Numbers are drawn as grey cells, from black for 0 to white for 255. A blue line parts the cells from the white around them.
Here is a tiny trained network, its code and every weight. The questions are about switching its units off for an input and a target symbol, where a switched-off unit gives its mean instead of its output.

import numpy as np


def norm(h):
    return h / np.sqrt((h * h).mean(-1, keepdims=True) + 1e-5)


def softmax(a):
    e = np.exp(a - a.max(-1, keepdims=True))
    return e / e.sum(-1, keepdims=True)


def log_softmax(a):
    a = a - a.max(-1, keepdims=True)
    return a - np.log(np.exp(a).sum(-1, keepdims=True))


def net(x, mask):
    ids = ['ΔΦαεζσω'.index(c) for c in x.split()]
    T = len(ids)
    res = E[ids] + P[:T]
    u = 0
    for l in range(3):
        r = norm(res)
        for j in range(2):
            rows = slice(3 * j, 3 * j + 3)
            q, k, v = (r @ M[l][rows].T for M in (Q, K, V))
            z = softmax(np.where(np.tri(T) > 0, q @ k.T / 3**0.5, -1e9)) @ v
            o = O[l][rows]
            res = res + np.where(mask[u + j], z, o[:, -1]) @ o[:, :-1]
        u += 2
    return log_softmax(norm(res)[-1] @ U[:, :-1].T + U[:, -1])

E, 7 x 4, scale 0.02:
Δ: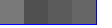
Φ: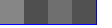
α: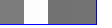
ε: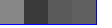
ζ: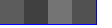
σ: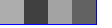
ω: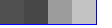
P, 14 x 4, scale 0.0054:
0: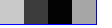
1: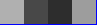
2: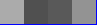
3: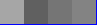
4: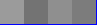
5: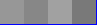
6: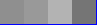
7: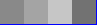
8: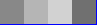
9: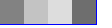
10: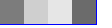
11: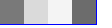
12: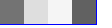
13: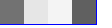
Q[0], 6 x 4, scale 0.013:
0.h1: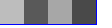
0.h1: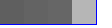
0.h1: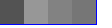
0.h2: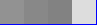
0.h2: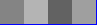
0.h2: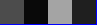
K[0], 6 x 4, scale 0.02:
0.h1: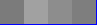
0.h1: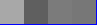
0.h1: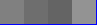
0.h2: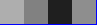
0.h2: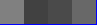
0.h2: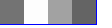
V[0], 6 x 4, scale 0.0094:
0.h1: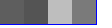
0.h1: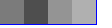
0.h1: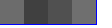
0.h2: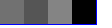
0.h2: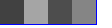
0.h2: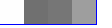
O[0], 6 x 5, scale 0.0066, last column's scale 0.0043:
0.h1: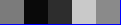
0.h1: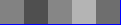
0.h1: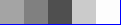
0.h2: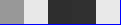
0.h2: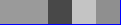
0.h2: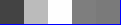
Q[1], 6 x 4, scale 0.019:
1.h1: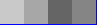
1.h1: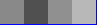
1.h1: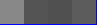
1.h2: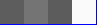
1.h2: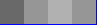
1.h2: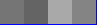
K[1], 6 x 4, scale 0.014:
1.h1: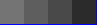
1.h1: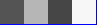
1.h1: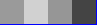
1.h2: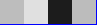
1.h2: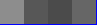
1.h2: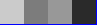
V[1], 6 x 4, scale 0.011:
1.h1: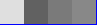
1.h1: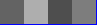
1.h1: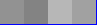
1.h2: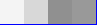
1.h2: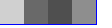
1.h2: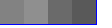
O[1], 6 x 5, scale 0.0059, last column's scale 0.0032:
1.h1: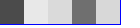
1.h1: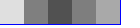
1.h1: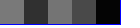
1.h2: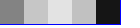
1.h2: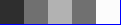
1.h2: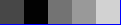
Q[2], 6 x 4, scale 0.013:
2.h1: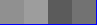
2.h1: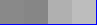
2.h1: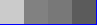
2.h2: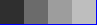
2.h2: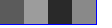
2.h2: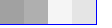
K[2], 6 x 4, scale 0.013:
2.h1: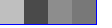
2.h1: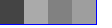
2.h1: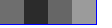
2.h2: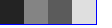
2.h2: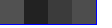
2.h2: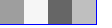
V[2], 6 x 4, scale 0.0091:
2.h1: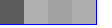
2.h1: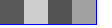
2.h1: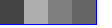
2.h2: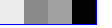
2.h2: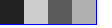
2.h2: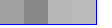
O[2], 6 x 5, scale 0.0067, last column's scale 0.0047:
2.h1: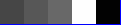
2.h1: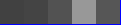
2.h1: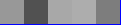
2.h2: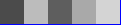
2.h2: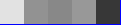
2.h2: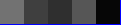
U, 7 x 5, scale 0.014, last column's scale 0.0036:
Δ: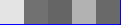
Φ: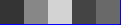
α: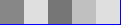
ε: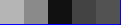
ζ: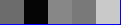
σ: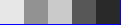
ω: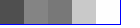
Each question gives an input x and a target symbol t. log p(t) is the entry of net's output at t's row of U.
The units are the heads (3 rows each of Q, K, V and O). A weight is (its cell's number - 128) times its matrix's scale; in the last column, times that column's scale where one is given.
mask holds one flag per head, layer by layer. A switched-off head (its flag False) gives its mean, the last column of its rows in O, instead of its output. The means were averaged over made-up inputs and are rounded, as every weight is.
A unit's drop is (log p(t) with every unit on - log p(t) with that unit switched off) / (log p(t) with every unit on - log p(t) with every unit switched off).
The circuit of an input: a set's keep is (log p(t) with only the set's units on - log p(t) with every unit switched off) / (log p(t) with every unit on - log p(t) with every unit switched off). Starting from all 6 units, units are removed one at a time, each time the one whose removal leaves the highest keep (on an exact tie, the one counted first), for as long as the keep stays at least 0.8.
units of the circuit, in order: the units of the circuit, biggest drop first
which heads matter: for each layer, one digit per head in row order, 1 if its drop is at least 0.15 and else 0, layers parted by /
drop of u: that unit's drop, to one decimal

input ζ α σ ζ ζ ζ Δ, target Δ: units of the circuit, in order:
(0.h2, 1.h1)
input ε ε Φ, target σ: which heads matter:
10 / 11 / 01
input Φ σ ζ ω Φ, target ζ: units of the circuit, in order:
(0.h2)
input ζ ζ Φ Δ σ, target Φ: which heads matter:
00 / 00 / 01
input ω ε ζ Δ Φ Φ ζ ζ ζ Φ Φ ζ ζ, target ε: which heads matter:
01 / 00 / 00
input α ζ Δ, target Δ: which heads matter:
11 / 11 / 00
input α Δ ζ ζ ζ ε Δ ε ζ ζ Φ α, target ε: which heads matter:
01 / 01 / 00
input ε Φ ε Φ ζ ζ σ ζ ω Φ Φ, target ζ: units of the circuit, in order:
(0.h2, 0.h1)
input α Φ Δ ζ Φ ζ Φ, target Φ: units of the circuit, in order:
(0.h1, 0.h2)
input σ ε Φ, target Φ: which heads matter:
01 / 00 / 00
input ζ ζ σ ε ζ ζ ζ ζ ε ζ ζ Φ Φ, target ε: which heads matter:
11 / 00 / 00
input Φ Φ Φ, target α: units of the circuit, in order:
(2.h2, 1.h1)
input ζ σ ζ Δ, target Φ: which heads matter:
01 / 10 / 00
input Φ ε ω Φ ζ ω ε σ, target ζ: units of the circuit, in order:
(0.h1)
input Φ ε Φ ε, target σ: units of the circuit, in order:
(2.h2, 1.h2, 0.h1, 1.h1)
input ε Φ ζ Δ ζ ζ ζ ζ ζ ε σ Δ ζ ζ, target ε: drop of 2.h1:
0.0
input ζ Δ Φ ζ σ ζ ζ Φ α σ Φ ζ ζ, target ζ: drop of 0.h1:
0.1
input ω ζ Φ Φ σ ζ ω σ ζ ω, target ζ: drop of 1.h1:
0.1
